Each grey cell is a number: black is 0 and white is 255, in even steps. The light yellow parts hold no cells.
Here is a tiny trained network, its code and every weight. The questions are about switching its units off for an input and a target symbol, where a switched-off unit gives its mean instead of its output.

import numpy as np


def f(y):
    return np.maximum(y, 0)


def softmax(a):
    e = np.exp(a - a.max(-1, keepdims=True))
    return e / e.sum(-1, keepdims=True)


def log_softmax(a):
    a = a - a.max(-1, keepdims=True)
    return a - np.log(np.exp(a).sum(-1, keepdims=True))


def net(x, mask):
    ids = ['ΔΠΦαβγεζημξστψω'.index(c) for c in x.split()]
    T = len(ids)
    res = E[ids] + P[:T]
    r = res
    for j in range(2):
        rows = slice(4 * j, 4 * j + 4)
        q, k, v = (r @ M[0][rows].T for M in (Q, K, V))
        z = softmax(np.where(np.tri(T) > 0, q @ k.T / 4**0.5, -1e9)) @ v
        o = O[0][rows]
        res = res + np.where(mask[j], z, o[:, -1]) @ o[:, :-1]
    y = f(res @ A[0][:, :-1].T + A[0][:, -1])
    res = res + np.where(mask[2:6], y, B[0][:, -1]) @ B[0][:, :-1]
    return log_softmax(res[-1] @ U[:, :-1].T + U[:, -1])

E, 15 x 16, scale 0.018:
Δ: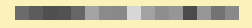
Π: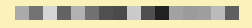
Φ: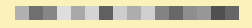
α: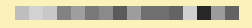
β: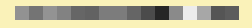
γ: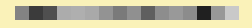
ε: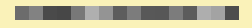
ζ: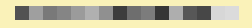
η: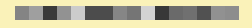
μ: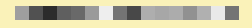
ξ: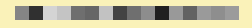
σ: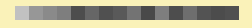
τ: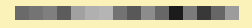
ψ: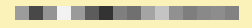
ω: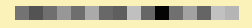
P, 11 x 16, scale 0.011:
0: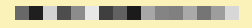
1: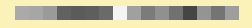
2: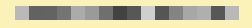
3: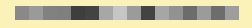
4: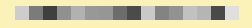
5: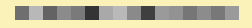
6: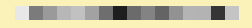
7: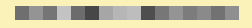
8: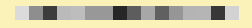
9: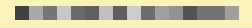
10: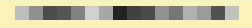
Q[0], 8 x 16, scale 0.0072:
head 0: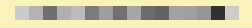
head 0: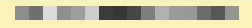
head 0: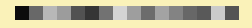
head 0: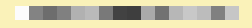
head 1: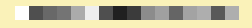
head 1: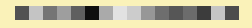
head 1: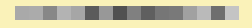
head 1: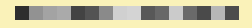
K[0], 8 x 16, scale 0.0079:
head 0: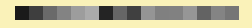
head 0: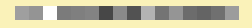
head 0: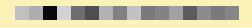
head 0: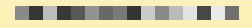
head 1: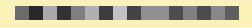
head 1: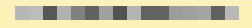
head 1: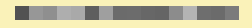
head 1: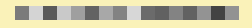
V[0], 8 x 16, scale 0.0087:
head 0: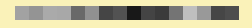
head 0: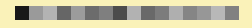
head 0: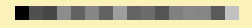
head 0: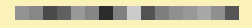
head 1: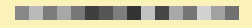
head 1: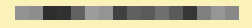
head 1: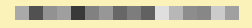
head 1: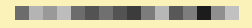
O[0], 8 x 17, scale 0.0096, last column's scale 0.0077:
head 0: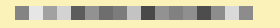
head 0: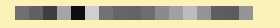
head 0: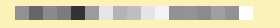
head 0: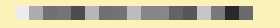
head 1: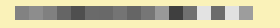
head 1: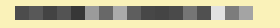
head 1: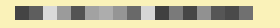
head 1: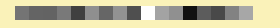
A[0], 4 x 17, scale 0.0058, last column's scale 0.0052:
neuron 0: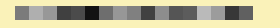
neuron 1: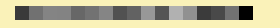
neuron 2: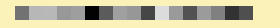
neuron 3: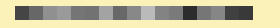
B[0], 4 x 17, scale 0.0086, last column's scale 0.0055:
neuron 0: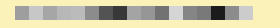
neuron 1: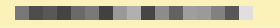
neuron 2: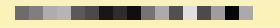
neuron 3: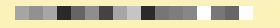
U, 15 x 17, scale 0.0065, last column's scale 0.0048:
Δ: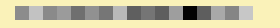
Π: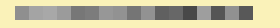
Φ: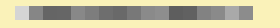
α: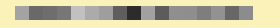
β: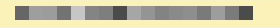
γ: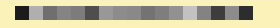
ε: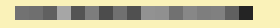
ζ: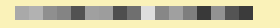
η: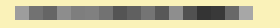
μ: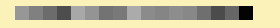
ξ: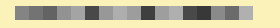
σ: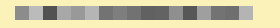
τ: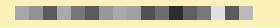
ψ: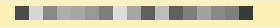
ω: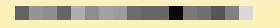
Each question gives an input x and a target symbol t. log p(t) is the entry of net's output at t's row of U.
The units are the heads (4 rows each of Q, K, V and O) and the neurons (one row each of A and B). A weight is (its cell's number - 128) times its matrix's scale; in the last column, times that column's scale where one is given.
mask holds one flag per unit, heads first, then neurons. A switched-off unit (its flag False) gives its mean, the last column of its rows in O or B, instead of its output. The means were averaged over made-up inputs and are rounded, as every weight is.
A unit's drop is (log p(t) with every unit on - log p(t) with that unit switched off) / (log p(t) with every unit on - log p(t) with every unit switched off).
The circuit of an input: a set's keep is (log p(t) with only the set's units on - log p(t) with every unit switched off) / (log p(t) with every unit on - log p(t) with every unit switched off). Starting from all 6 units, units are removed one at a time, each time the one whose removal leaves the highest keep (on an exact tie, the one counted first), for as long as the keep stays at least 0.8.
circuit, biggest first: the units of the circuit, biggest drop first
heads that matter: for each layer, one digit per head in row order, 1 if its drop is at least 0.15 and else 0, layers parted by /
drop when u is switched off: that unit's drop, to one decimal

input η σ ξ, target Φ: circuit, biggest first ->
head 1
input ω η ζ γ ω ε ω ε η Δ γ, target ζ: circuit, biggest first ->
head 0; head 1
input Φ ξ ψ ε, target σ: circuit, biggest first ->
head 0; neuron 0
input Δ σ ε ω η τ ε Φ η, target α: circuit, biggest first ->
head 0; head 1
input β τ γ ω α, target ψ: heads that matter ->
10
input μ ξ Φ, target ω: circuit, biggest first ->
head 1; head 0
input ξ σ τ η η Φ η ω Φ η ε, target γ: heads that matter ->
10
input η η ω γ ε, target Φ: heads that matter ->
01
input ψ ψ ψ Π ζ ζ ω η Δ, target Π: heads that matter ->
01
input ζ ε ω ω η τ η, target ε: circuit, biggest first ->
head 0; head 1; neuron 1
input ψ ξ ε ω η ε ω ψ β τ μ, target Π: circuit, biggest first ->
head 1; neuron 3
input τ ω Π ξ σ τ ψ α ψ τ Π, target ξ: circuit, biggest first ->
head 1; head 0
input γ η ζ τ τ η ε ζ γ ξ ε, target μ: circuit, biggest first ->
head 1; neuron 3; neuron 1
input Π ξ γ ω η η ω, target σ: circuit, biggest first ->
head 0
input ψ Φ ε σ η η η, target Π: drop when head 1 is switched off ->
0.9
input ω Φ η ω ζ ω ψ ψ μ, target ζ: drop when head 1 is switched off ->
0.1
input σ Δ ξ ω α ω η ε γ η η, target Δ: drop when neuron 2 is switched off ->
0.0
